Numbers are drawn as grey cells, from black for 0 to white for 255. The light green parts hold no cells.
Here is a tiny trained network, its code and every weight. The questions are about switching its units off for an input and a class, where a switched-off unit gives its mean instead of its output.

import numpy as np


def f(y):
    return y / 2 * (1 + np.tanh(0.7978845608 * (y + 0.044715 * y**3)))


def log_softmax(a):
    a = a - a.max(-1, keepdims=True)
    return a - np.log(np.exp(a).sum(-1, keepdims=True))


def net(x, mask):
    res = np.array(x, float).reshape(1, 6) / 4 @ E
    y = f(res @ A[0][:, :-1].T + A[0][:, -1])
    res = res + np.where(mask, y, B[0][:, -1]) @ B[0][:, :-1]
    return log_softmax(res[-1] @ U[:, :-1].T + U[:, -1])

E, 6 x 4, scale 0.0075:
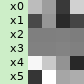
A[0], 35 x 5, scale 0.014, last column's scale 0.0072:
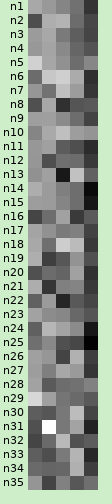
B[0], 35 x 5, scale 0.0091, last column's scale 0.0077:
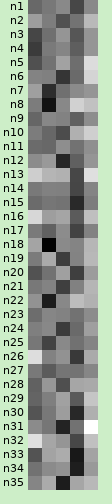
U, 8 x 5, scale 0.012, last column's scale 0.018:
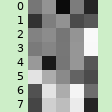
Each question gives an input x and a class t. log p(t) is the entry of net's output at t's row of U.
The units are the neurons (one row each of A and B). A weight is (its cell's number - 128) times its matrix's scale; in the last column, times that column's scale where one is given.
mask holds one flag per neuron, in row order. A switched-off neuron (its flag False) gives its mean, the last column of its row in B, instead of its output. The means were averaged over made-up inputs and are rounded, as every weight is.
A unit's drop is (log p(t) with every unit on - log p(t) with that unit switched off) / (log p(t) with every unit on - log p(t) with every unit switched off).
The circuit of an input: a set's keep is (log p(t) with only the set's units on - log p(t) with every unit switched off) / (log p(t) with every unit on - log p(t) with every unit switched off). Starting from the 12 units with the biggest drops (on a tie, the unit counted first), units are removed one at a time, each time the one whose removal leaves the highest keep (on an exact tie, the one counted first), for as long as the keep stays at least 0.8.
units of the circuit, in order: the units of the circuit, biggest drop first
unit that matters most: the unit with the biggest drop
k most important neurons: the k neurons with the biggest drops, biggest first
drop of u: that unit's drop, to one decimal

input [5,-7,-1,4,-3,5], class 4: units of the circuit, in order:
[n18]
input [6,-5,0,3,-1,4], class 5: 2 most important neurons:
[n13; n26]
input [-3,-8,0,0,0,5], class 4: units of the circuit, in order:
[n18; n7]
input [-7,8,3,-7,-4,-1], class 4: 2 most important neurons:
[n8; n22]
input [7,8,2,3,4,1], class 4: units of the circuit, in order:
[n8; n22]
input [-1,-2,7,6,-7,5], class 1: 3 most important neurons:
[n30; n33; n20]
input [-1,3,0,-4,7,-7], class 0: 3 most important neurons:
[n35; n12; n28]
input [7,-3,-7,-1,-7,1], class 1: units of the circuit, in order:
[n30; n33]
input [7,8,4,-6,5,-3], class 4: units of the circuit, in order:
[n22; n8]
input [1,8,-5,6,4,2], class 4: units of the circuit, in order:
[n8; n22]
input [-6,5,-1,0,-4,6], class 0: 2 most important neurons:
[n31; n2]
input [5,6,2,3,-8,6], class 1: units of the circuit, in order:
[n20; n30]
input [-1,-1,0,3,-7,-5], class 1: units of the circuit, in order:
[n33; n30]
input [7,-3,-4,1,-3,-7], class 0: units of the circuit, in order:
[n19]
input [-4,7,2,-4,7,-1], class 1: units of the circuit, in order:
[n3; n4; n11]
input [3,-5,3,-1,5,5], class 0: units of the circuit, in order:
[n6; n10]
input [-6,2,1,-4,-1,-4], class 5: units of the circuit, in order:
[n16; n32]
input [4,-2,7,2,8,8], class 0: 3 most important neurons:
[n31; n6; n10]
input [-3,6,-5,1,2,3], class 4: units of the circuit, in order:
[n8; n22]
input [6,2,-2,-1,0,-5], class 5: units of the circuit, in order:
[n13]
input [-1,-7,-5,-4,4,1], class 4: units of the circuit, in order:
[n18; n7]
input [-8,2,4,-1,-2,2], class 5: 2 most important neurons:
[n32; n16]
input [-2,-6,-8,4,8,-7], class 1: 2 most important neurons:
[n5; n29]
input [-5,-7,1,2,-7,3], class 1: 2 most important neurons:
[n33; n30]
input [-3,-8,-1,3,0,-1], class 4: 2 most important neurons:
[n18; n7]
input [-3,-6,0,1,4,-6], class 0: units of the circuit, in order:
[n35; n21]
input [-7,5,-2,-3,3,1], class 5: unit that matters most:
n16
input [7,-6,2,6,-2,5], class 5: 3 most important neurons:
[n13; n26; n8]
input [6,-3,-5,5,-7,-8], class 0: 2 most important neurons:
[n19; n21]
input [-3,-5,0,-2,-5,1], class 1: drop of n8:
0.3
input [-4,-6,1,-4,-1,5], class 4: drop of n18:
0.5
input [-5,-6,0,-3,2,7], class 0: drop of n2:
0.1
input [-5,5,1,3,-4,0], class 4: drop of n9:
0.0
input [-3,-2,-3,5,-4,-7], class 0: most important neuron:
[n35]
